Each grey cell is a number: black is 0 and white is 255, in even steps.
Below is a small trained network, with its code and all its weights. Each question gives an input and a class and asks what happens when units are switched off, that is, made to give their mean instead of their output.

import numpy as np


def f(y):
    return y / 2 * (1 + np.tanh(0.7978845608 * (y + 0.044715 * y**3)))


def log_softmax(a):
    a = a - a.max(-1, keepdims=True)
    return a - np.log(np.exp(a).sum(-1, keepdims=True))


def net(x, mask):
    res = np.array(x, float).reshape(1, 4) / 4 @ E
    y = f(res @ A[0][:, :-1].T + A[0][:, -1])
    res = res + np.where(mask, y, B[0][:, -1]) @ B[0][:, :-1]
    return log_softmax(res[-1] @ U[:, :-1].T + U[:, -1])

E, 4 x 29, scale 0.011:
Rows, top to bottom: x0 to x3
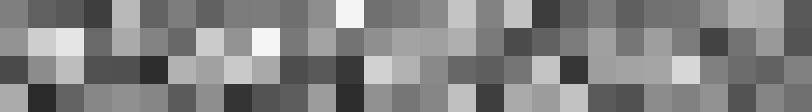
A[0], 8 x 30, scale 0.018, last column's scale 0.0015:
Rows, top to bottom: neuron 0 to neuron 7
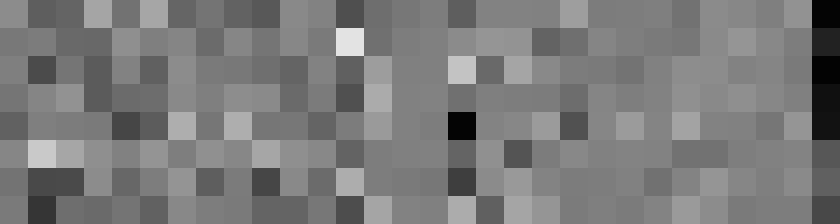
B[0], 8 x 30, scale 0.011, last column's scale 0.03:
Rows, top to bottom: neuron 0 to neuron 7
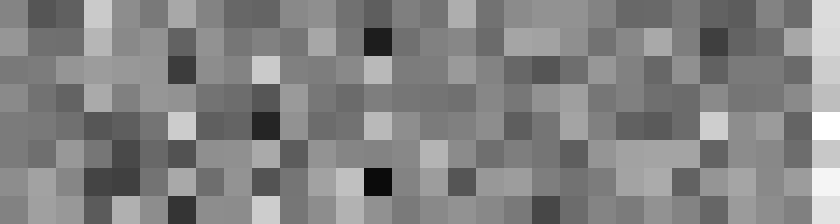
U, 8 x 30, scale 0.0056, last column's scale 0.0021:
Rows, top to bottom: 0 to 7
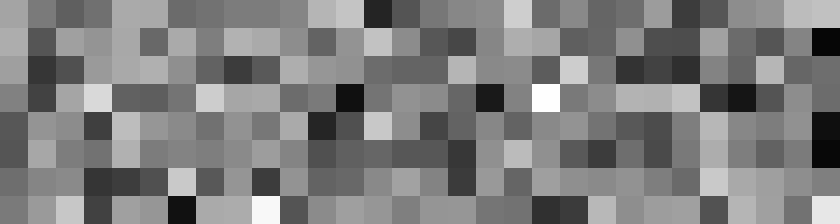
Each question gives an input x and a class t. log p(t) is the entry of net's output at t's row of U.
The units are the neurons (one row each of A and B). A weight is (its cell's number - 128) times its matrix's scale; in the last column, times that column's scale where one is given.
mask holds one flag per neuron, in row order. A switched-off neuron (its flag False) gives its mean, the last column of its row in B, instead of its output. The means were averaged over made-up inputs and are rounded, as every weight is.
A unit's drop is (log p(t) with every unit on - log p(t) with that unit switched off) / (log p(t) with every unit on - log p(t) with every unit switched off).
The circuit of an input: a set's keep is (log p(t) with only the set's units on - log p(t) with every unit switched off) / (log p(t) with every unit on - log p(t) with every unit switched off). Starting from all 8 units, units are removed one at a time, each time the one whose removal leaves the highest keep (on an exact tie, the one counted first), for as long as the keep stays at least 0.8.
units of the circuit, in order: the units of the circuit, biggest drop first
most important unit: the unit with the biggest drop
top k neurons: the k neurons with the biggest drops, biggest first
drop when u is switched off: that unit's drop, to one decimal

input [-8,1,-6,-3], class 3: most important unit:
neuron 7
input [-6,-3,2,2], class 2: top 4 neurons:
[neuron 0; neuron 6; neuron 5; neuron 7]
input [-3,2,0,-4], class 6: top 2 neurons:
[neuron 7; neuron 2]
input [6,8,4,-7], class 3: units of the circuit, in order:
[neuron 7; neuron 6]
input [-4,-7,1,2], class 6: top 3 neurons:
[neuron 6; neuron 4; neuron 1]
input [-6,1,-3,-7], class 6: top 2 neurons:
[neuron 7; neuron 2]
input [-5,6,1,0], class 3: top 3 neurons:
[neuron 7; neuron 2; neuron 6]
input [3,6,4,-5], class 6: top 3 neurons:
[neuron 7; neuron 2; neuron 3]
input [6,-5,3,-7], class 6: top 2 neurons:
[neuron 4; neuron 7]
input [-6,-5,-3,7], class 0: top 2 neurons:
[neuron 4; neuron 6]
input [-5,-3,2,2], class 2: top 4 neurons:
[neuron 0; neuron 6; neuron 5; neuron 7]
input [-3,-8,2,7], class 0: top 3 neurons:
[neuron 0; neuron 6; neuron 7]
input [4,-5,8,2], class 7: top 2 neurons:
[neuron 7; neuron 2]
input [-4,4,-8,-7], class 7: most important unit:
neuron 5
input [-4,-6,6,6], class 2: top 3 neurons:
[neuron 4; neuron 0; neuron 3]
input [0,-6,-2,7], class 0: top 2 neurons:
[neuron 0; neuron 6]
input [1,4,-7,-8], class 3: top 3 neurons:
[neuron 1; neuron 6; neuron 7]
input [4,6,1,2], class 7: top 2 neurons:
[neuron 4; neuron 0]
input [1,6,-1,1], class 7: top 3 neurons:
[neuron 4; neuron 0; neuron 1]
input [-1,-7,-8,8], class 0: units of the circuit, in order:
[neuron 6]
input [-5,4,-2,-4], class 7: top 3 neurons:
[neuron 0; neuron 1; neuron 5]
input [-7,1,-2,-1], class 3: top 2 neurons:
[neuron 7; neuron 6]
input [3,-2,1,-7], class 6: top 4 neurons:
[neuron 4; neuron 7; neuron 0; neuron 2]
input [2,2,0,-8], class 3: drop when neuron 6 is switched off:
0.6
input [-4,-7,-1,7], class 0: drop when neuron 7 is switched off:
0.1
